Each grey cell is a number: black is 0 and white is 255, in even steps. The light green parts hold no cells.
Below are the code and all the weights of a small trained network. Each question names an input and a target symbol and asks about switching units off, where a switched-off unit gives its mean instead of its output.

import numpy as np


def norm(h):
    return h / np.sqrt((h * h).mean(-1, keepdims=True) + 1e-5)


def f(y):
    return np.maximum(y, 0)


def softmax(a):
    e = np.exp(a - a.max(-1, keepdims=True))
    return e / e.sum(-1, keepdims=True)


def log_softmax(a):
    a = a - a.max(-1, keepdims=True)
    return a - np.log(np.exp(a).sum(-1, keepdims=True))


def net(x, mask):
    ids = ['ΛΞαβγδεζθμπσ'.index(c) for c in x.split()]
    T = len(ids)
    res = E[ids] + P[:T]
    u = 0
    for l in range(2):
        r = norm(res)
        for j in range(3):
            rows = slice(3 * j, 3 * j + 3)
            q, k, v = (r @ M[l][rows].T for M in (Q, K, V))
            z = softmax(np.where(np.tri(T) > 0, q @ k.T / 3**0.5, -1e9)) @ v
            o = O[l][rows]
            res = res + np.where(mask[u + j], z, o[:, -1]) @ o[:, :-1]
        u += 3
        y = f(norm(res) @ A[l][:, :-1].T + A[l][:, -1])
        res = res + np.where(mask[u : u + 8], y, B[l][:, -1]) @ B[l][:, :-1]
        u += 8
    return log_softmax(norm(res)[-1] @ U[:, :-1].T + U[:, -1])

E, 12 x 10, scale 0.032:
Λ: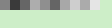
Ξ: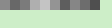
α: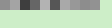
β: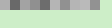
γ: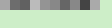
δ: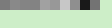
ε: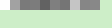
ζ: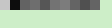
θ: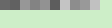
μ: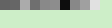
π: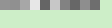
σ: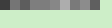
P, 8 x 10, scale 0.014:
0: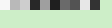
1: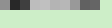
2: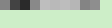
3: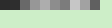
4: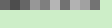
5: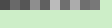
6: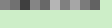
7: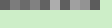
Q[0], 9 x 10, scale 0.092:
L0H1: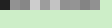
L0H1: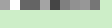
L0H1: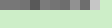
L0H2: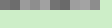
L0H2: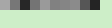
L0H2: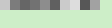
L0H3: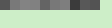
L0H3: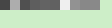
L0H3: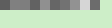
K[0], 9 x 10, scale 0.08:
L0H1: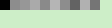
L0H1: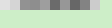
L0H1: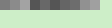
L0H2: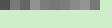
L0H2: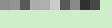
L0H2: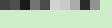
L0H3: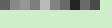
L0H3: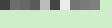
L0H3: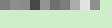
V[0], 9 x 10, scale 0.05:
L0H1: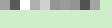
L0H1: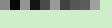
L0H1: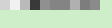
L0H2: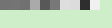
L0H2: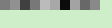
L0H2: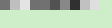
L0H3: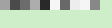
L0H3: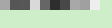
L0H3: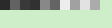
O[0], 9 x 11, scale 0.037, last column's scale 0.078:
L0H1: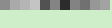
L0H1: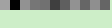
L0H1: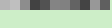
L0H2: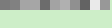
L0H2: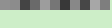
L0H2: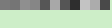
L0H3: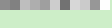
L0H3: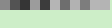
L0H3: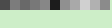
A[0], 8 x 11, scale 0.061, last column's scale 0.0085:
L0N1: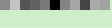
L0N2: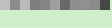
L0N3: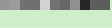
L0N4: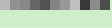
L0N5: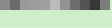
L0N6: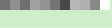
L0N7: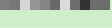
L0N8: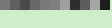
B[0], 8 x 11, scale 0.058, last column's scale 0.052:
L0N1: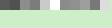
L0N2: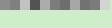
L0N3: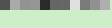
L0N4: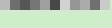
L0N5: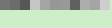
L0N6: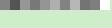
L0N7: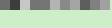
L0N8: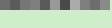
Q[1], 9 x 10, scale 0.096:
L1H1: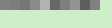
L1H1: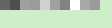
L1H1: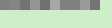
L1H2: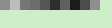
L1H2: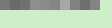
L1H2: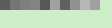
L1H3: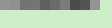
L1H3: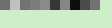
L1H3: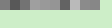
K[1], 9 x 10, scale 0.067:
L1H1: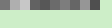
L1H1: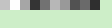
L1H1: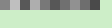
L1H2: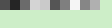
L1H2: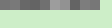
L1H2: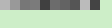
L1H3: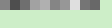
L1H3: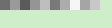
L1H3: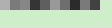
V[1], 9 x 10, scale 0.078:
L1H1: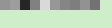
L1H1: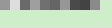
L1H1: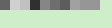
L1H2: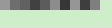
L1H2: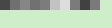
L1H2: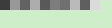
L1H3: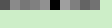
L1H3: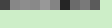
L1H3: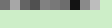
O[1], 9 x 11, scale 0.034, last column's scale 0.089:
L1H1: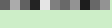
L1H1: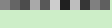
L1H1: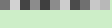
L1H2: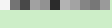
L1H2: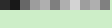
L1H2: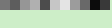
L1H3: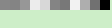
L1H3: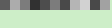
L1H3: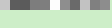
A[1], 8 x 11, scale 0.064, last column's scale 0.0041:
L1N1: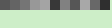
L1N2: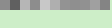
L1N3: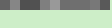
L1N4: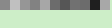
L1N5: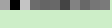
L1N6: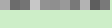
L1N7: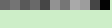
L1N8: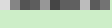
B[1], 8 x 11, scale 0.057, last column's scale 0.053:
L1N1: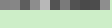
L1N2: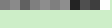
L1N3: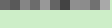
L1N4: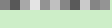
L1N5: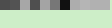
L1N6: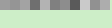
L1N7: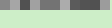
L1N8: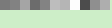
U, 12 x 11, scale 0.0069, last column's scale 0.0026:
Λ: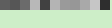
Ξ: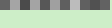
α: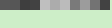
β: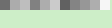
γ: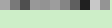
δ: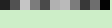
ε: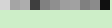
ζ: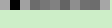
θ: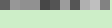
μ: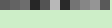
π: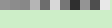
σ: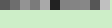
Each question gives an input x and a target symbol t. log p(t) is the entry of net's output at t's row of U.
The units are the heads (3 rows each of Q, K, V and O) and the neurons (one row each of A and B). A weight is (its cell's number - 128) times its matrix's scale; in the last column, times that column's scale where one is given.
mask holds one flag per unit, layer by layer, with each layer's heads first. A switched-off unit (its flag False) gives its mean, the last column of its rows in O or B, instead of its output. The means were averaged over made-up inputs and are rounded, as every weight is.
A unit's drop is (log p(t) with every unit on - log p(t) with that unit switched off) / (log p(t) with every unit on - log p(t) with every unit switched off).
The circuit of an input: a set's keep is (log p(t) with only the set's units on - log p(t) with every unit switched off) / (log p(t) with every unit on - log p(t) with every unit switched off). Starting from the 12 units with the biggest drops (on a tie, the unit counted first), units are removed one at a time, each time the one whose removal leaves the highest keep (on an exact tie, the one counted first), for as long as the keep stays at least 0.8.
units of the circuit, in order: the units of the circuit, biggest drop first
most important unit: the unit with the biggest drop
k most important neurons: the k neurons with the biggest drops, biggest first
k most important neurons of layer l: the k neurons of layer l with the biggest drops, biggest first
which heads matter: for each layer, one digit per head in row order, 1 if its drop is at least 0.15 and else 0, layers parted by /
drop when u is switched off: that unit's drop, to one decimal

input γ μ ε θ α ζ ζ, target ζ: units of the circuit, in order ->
[L0H1]
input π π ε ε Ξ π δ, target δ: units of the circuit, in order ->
[L0H3, L0N7]
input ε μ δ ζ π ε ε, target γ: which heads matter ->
110 / 001
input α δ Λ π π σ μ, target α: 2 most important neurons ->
[L0N1, L0N8]
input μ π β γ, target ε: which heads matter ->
010 / 010
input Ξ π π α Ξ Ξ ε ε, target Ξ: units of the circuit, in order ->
[L0H2, L0N3]
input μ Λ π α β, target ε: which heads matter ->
010 / 010
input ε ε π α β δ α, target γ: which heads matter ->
110 / 001
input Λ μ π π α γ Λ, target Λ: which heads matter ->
011 / 000
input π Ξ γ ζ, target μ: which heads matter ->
111 / 011
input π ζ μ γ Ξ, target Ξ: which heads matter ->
110 / 000
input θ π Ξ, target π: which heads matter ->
111 / 010
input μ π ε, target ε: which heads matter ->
010 / 000
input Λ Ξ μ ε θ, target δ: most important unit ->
L1H2
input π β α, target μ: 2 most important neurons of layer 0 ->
[L0N5, L0N6]
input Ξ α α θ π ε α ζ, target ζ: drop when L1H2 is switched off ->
0.1
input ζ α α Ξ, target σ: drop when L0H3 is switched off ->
0.2
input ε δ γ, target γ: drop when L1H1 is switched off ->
0.0
